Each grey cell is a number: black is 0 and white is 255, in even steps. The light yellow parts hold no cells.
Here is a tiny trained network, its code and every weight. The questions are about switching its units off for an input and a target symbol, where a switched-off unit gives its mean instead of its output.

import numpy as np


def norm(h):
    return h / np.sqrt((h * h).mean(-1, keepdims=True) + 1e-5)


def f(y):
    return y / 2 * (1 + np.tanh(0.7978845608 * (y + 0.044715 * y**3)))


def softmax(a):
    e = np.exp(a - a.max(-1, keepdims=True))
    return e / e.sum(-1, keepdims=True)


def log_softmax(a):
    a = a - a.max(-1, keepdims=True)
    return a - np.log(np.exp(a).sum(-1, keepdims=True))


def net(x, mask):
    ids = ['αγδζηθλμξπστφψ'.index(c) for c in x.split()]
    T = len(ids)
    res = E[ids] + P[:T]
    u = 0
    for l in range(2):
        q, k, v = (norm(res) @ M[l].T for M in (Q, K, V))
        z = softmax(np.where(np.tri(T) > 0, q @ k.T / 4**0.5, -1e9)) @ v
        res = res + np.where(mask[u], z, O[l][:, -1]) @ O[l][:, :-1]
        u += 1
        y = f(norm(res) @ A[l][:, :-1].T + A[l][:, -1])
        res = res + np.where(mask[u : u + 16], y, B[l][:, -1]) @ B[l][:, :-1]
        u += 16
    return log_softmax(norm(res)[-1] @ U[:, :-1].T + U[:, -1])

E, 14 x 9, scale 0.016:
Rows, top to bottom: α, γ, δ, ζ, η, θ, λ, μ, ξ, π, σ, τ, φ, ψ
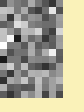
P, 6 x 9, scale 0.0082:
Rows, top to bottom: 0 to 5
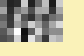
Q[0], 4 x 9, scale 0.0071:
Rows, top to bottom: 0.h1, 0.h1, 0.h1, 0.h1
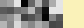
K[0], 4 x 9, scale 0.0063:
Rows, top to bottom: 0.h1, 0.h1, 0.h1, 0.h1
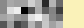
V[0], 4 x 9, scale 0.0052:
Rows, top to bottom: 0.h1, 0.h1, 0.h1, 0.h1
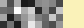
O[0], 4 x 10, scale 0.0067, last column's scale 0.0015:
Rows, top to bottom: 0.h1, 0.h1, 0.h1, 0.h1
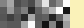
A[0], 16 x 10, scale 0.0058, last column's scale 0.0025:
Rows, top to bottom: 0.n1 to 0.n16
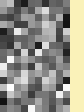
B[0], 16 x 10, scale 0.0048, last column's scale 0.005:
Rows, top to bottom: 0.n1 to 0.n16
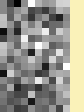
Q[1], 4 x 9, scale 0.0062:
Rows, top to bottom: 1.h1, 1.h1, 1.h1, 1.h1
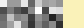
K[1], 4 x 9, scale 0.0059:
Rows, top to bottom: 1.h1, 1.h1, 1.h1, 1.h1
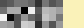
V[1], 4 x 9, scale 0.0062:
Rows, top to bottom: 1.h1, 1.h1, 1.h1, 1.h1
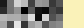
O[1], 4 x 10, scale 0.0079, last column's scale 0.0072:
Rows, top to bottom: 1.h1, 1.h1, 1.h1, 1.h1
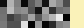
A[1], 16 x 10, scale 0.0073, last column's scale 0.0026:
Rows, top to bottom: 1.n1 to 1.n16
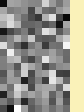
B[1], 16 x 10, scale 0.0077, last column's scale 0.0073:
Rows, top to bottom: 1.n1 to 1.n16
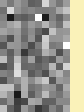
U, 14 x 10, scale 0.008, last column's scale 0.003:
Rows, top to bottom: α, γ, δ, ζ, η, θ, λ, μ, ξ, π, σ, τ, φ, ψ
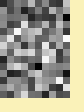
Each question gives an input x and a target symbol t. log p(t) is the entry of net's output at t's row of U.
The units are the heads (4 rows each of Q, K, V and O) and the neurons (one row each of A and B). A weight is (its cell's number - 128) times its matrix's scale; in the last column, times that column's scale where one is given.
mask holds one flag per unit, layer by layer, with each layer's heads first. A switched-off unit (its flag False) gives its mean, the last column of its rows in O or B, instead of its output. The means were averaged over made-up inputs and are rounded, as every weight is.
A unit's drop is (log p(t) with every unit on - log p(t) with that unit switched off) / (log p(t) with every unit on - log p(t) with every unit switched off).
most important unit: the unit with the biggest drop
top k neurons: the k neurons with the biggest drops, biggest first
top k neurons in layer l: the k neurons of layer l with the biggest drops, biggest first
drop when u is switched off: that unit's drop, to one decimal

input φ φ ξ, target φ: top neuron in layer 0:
(0.n7)
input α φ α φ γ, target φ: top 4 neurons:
(1.n3, 0.n13, 1.n4, 1.n10)
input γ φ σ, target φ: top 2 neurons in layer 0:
(0.n7, 0.n1)
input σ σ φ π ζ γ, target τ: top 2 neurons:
(1.n12, 1.n3)
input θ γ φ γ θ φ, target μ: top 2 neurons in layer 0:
(0.n13, 0.n11)
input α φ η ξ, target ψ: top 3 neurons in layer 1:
(1.n7, 1.n5, 1.n11)
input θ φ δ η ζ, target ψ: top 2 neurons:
(1.n16, 1.n7)
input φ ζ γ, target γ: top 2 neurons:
(1.n3, 0.n13)
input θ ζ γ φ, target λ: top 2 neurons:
(0.n13, 0.n2)
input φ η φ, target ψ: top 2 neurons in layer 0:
(0.n6, 0.n13)
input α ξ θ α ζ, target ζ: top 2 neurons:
(1.n14, 0.n5)
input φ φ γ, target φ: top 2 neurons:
(1.n3, 1.n4)
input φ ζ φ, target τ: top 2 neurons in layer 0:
(0.n2, 0.n5)
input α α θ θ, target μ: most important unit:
0.h1
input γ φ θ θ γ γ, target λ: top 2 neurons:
(1.n9, 0.n13)
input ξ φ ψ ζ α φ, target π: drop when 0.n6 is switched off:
0.1
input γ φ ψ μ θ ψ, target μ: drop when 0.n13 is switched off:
0.1
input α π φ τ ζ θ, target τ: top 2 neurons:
(1.n12, 1.n7)
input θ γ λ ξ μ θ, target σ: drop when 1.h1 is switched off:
0.2
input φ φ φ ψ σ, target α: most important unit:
0.h1
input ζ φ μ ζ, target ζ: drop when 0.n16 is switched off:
-0.1
